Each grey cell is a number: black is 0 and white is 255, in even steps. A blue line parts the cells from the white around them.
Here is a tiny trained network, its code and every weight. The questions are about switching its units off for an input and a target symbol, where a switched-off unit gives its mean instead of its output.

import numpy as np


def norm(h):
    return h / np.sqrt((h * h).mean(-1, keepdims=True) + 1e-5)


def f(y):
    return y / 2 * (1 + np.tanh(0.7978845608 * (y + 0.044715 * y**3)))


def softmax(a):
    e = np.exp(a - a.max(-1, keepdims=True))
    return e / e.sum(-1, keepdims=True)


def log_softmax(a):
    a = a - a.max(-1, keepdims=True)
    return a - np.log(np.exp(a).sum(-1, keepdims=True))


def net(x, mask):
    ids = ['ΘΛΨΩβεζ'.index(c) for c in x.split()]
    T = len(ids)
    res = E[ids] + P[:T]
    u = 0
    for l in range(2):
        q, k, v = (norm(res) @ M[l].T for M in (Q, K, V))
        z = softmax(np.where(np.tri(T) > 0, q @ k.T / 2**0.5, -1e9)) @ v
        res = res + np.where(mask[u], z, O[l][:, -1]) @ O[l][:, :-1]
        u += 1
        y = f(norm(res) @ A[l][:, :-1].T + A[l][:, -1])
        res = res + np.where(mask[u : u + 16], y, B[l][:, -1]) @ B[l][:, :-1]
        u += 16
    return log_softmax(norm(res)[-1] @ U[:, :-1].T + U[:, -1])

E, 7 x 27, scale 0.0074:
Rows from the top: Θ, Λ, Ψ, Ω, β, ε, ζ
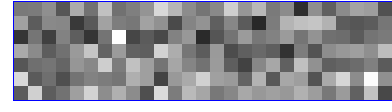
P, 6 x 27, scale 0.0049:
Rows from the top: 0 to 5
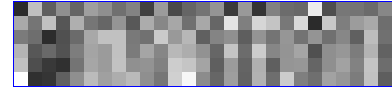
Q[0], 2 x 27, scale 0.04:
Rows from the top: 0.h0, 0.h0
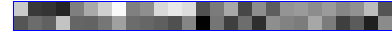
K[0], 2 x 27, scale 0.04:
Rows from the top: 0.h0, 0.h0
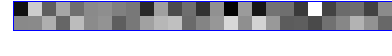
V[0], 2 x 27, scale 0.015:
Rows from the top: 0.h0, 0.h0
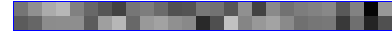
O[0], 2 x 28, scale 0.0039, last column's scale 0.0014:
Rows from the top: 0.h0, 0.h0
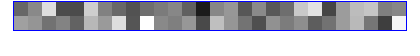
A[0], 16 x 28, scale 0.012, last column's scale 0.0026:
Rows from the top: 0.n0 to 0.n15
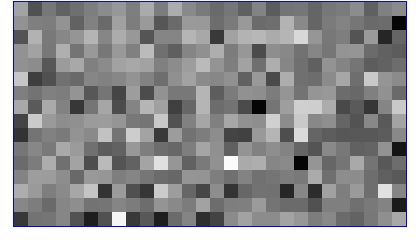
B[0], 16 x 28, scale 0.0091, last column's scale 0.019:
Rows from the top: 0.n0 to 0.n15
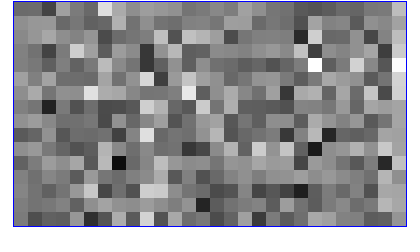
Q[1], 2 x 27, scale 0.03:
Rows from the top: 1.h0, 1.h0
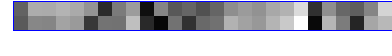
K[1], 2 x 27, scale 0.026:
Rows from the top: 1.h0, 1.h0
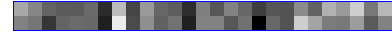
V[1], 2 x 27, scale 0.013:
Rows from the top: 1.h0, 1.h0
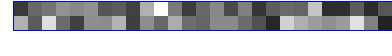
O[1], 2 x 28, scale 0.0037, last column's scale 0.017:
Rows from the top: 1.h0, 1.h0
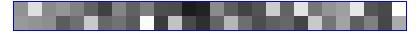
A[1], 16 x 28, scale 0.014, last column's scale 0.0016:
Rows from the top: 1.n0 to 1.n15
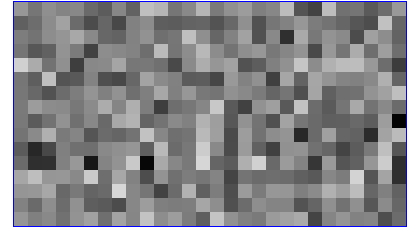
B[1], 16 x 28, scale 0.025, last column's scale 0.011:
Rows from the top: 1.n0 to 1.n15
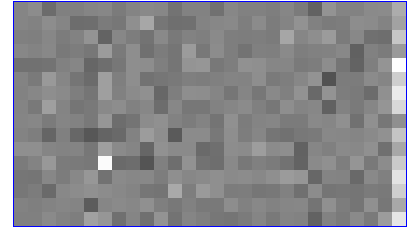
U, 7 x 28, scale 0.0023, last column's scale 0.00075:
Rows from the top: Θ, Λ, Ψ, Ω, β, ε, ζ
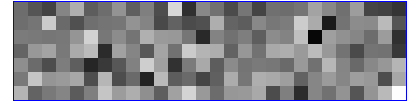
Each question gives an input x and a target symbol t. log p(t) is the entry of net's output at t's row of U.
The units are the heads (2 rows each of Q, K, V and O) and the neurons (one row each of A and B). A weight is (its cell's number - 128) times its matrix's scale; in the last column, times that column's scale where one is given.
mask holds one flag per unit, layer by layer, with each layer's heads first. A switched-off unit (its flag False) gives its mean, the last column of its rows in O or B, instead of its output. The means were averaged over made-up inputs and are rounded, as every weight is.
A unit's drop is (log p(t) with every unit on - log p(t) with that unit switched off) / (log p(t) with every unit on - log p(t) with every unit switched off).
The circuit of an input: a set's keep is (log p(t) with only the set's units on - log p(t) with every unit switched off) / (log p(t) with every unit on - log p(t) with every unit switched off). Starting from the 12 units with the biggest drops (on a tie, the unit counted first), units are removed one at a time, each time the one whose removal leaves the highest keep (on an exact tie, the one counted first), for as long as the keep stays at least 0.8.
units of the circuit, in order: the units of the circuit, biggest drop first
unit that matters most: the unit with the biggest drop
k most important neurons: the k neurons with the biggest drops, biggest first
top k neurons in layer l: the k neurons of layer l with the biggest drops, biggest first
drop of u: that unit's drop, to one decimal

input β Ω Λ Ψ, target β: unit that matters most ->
1.n9
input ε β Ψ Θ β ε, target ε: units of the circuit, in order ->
[0.h0, 1.h0, 1.n11]
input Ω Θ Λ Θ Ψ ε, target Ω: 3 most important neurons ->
[0.n6, 1.n2, 0.n4]
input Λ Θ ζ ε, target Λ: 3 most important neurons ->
[0.n11, 0.n6, 1.n5]
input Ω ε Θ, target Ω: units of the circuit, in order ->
[0.h0, 0.n6, 0.n4, 1.n2]
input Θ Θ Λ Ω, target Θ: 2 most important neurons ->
[0.n4, 0.n6]
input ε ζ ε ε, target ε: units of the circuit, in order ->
[0.h0, 1.n11]
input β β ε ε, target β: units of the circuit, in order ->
[1.n9, 0.n4, 0.n6]
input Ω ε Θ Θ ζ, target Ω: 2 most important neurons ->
[0.n6, 0.n11]
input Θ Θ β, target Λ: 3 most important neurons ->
[0.n9, 1.n7, 0.n11]
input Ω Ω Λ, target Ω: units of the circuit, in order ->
[0.h0, 0.n6, 1.n2, 0.n4]
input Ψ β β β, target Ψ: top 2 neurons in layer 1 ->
[1.n15, 1.n5]
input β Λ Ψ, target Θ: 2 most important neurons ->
[0.n15, 1.n13]
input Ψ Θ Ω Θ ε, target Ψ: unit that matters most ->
0.h0
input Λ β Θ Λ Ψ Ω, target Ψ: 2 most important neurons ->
[0.n13, 0.n4]
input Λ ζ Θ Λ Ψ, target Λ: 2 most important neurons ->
[1.n5, 0.n6]
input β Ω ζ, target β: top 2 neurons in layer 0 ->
[0.n4, 0.n6]
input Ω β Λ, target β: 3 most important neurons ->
[0.n7, 0.n13, 1.n4]
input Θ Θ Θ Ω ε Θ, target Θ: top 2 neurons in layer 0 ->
[0.n4, 0.n6]
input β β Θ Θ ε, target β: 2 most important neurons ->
[0.n5, 1.n9]
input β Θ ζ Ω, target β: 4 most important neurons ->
[0.n13, 1.n9, 0.n6, 0.n3]
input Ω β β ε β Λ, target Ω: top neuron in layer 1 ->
[1.n2]
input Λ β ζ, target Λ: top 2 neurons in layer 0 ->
[0.n6, 0.n3]
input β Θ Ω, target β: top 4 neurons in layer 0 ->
[0.n13, 0.n6, 0.n3, 0.n4]
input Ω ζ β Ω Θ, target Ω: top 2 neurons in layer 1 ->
[1.n2, 1.n11]
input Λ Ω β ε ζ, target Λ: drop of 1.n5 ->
0.4
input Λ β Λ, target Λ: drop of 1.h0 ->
0.1
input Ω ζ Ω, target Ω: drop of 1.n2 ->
0.2
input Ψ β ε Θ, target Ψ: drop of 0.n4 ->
0.3
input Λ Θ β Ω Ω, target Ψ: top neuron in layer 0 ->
[0.n13]
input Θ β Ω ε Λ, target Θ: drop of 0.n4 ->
1.0
